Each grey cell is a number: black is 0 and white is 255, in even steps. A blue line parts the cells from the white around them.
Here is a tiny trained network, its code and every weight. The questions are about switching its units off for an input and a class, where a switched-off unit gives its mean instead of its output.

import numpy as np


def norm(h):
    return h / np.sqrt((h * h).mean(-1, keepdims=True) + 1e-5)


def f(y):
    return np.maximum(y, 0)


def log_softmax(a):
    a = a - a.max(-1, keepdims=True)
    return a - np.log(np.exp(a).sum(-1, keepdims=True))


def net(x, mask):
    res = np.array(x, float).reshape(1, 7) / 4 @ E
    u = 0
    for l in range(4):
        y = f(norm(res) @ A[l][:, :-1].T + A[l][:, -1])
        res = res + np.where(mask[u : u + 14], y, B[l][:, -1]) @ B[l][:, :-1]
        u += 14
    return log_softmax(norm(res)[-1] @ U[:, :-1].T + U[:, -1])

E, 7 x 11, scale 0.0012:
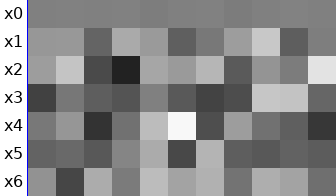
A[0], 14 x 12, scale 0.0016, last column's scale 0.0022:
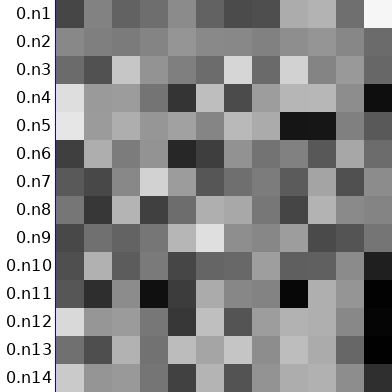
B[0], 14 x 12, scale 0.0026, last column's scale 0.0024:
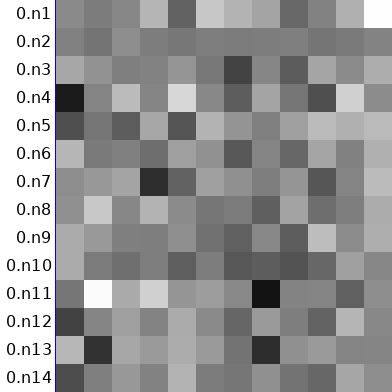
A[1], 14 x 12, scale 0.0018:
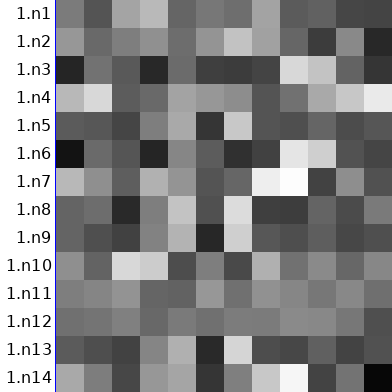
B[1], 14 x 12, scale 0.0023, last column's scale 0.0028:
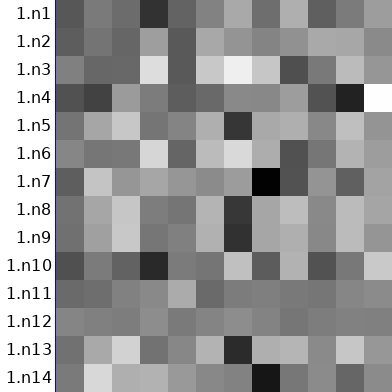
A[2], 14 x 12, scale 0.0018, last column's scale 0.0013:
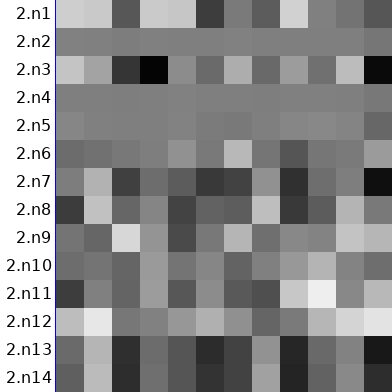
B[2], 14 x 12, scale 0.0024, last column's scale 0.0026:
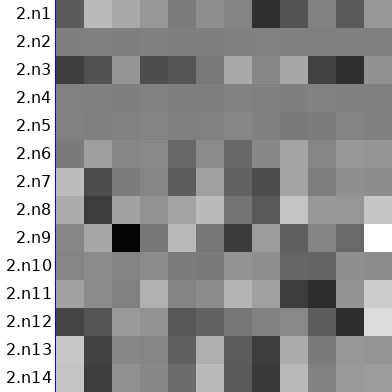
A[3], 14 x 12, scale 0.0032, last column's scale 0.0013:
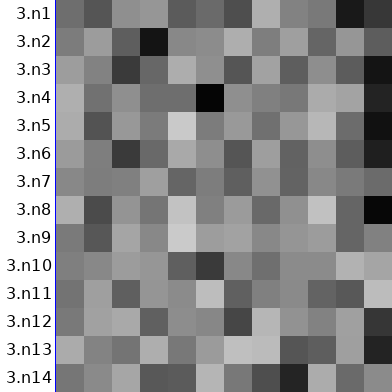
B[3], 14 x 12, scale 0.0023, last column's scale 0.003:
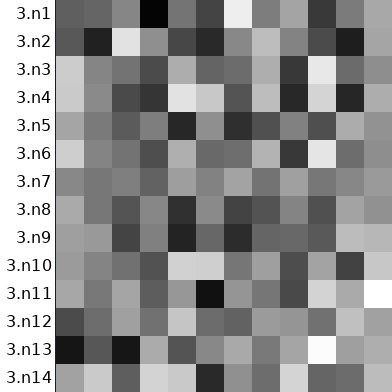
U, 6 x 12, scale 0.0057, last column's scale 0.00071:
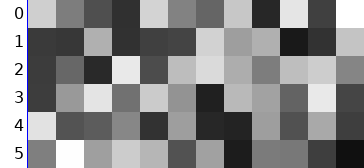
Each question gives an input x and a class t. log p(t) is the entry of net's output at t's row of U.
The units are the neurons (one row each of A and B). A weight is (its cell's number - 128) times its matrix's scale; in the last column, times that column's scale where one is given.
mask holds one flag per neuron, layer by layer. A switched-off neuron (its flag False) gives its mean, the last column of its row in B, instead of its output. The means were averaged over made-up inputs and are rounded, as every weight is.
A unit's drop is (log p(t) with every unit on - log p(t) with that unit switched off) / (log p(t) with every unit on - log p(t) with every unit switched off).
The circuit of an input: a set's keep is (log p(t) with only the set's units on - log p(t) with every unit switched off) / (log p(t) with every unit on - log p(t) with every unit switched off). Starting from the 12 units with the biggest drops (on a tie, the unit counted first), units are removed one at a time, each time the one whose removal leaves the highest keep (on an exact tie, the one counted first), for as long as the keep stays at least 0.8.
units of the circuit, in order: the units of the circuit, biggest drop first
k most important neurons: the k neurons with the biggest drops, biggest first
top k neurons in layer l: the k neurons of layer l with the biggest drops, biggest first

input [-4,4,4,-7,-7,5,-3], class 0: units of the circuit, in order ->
[3.n4 0.n1 3.n10]
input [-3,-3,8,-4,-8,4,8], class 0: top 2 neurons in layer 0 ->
[0.n3 0.n7]
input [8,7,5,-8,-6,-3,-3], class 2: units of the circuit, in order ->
[3.n13]
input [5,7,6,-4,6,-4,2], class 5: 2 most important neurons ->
[1.n7 2.n9]
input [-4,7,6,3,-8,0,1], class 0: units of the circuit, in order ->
[3.n4 3.n10]
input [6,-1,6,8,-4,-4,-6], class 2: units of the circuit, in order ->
[1.n3 1.n6]
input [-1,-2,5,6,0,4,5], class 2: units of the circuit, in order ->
[1.n6 1.n3]
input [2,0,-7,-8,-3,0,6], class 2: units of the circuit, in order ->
[3.n13 0.n5]
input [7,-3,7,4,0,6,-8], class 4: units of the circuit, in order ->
[2.n14 2.n13]
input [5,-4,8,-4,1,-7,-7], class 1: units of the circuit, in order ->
[3.n2 2.n3 1.n4]
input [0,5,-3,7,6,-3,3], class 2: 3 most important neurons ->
[1.n6 2.n9 2.n11]
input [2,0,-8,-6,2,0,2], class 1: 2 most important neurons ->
[0.n1 3.n1]
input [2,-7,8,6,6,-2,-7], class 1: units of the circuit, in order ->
[2.n9 3.n2 2.n3]
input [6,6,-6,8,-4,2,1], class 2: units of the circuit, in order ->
[1.n3 1.n6]
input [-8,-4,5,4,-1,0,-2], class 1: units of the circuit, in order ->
[3.n2]
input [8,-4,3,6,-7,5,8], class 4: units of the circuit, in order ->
[3.n5 3.n8]
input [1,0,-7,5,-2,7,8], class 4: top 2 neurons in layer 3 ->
[3.n9 3.n5]
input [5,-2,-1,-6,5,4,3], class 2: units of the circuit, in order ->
[0.n5 3.n13]
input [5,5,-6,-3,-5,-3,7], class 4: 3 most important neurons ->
[1.n4 2.n12 3.n5]
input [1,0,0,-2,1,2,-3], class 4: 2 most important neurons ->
[0.n1 0.n10]
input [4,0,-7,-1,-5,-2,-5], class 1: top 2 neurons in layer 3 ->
[3.n1 3.n11]
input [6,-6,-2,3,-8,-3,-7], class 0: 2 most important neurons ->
[3.n4 3.n10]
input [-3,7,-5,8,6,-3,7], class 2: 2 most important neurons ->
[1.n6 2.n9]
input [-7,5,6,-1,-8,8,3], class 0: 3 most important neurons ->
[3.n4 3.n10 0.n3]
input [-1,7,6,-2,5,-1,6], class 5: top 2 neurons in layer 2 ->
[2.n1 2.n9]
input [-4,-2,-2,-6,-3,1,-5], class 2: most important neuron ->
[0.n5]
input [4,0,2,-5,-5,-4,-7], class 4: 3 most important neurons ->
[0.n1 2.n8 2.n14]
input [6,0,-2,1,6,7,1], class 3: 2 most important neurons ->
[1.n8 2.n9]
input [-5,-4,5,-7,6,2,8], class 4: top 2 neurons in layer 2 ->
[2.n9 2.n11]
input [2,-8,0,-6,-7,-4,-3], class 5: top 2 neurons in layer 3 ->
[3.n14 3.n11]
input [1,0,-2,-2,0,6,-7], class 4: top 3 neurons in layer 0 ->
[0.n10 0.n6 0.n5]
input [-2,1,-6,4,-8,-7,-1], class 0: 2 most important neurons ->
[3.n4 1.n4]
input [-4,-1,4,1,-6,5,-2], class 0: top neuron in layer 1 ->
[1.n10]
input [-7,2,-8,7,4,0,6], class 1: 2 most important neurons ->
[3.n1 0.n5]
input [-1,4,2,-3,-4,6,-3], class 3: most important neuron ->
[0.n1]
